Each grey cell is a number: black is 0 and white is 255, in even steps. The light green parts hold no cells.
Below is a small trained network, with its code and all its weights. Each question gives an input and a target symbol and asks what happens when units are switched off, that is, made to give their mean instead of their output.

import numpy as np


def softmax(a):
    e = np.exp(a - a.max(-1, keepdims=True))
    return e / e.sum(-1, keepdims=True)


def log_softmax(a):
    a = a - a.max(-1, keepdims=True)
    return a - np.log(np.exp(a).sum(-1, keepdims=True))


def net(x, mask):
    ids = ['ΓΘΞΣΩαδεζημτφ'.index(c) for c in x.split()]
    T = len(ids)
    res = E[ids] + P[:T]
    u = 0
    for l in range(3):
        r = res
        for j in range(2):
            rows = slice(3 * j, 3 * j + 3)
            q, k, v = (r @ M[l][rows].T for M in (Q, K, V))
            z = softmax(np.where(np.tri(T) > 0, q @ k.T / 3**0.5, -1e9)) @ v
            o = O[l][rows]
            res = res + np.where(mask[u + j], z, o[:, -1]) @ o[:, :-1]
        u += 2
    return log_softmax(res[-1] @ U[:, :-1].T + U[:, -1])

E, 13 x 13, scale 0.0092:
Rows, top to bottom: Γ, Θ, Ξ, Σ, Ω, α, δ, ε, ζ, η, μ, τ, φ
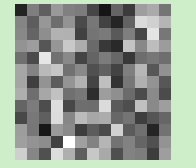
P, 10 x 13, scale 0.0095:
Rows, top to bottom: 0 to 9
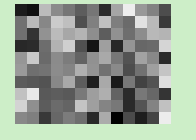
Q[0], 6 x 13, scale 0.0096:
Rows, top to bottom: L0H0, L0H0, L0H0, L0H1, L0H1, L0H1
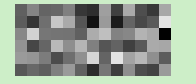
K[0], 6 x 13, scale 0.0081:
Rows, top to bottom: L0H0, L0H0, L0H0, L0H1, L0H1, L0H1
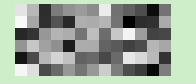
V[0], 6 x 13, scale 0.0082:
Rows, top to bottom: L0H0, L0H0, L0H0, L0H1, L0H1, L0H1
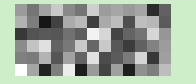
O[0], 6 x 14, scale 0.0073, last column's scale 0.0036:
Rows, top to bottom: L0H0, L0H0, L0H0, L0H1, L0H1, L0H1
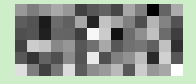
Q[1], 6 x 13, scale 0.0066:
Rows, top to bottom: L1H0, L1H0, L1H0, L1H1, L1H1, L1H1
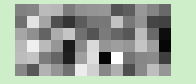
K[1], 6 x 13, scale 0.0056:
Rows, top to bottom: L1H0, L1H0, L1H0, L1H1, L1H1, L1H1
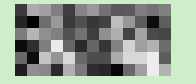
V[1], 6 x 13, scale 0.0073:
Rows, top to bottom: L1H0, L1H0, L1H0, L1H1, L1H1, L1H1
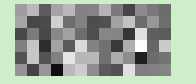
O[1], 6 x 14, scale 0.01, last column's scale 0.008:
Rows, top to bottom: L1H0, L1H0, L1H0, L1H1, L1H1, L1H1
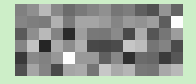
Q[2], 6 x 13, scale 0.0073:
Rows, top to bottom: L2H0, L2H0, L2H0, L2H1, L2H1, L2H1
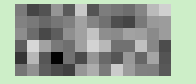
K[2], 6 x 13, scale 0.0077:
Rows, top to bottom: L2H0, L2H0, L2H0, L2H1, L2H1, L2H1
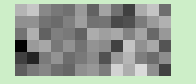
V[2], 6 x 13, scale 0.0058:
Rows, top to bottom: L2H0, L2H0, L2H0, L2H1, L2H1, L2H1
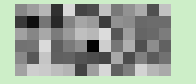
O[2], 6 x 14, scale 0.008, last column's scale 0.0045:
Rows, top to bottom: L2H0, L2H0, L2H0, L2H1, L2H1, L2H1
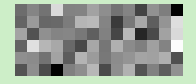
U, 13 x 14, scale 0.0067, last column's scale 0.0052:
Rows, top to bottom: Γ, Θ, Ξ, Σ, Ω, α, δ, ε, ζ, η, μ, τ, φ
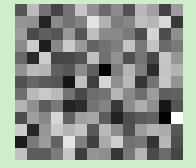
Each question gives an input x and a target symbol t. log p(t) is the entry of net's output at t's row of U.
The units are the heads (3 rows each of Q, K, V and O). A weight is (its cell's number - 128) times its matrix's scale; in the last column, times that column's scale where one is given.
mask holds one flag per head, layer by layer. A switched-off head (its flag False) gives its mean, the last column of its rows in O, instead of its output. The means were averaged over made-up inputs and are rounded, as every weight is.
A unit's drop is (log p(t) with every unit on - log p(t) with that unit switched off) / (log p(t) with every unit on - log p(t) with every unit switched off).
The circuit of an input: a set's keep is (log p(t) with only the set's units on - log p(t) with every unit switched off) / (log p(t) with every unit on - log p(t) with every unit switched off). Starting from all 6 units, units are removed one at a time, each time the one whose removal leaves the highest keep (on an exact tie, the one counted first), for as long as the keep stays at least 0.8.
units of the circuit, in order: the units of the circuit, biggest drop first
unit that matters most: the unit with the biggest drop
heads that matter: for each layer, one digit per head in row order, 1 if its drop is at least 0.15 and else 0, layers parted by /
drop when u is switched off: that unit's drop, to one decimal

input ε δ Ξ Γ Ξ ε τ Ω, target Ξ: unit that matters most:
L1H0
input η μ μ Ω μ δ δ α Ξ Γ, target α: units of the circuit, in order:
L1H1, L1H0, L0H0
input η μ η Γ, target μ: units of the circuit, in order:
L0H1, L2H1, L0H0
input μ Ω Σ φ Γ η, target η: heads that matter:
01 / 01 / 00
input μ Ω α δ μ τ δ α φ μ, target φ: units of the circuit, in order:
L1H1, L0H1
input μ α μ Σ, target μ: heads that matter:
11 / 00 / 00
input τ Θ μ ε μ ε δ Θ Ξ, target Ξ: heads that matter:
11 / 01 / 11
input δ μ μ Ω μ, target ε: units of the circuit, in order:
L2H1, L1H1, L0H1
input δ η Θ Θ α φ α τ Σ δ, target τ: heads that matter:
01 / 01 / 00
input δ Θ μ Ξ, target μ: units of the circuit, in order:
L0H1, L0H0
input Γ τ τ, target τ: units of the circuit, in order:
L1H1, L0H1
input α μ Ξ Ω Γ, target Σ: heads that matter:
11 / 11 / 00
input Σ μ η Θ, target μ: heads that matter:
11 / 01 / 00
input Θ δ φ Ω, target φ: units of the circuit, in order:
L0H1, L0H0
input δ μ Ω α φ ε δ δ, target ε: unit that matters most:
L2H1
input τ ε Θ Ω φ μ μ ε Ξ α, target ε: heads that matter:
11 / 00 / 10
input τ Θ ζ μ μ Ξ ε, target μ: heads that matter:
11 / 01 / 00
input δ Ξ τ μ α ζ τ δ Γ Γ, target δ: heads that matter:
10 / 00 / 00
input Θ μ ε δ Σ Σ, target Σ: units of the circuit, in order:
L1H1, L0H0
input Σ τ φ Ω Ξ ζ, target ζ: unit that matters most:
L1H1
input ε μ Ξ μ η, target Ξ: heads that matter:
11 / 11 / 00
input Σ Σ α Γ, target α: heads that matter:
10 / 00 / 00
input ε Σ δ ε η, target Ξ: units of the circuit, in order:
L1H0, L1H1, L0H1
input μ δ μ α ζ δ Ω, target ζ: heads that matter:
10 / 01 / 00
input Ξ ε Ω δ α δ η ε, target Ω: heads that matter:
10 / 01 / 10
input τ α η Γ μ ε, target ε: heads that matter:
11 / 00 / 11
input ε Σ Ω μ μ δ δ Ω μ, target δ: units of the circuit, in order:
L0H0
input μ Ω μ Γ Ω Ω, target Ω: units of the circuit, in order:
L1H0, L1H1
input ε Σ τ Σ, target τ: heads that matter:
00 / 01 / 00
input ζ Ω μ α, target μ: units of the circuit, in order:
L0H1, L0H0
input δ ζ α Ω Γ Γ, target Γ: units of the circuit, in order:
L0H0, L2H0, L1H1, L0H1
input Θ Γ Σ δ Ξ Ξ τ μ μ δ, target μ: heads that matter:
10 / 01 / 00
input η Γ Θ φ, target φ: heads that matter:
11 / 01 / 01
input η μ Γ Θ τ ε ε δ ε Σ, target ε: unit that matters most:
L0H1
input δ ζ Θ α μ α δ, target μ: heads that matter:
11 / 01 / 00
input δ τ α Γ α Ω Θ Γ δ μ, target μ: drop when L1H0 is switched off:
0.0
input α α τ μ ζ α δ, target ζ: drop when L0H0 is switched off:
0.2
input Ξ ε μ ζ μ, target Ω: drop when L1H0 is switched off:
0.1
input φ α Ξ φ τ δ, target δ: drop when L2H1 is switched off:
0.1
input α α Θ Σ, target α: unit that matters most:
L0H0
